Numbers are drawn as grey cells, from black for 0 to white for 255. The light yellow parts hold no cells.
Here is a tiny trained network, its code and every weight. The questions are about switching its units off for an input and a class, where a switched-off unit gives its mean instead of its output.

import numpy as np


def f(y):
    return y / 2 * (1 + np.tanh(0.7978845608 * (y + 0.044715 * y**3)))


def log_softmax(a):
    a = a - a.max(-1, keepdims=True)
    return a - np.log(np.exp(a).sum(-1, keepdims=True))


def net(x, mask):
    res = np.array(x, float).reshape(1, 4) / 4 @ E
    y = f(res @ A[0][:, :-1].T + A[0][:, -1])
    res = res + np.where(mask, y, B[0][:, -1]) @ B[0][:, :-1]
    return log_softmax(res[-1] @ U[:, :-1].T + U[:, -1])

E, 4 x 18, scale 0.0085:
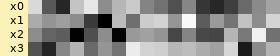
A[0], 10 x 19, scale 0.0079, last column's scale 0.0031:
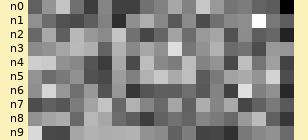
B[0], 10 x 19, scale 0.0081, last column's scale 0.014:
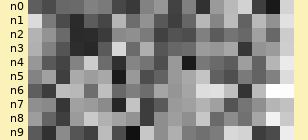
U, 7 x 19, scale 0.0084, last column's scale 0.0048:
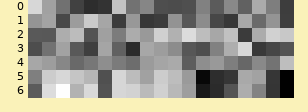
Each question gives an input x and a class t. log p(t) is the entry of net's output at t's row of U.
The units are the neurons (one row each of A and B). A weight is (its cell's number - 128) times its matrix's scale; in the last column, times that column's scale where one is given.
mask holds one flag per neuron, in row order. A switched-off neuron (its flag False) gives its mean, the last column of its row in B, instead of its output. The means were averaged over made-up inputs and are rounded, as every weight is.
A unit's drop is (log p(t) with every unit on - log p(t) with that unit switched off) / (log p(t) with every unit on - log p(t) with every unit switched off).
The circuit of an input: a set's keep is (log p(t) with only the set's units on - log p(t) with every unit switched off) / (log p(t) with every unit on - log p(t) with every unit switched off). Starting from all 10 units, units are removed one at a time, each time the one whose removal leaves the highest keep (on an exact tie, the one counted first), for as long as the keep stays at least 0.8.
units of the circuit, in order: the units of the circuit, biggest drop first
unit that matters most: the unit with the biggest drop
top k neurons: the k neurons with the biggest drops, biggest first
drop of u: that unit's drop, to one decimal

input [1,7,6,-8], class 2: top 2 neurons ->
n6, n2
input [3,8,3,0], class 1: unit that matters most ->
n5
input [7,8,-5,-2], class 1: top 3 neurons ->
n4, n5, n0
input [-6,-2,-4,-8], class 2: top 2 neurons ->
n6, n8
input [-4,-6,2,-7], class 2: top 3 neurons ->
n6, n4, n8
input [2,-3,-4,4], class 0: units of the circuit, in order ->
n6, n3
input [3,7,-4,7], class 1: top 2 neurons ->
n5, n6
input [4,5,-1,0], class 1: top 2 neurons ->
n5, n4
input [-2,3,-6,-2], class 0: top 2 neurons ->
n3, n2
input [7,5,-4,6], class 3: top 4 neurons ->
n9, n6, n8, n7
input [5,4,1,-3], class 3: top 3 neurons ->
n9, n8, n7
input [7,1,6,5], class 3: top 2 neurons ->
n9, n6
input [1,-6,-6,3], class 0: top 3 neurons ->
n3, n2, n5
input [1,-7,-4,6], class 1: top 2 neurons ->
n6, n7
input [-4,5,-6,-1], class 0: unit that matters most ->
n3
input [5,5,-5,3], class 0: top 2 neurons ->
n3, n6
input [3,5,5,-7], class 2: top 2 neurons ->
n6, n2
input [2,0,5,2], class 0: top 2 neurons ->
n6, n1
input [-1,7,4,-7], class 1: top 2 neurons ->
n4, n5
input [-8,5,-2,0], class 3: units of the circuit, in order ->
n0
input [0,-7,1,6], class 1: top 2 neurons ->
n6, n7
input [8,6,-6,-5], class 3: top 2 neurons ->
n9, n1
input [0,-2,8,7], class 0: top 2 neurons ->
n1, n6
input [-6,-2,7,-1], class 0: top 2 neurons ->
n1, n9
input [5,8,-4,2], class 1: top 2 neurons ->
n5, n4
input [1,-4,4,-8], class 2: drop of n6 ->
0.3
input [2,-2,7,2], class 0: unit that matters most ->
n1
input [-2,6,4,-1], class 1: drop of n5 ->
0.5
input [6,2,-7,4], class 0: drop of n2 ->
0.1
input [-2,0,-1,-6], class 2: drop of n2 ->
0.0
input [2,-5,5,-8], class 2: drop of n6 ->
0.3
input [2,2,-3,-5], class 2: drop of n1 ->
0.2
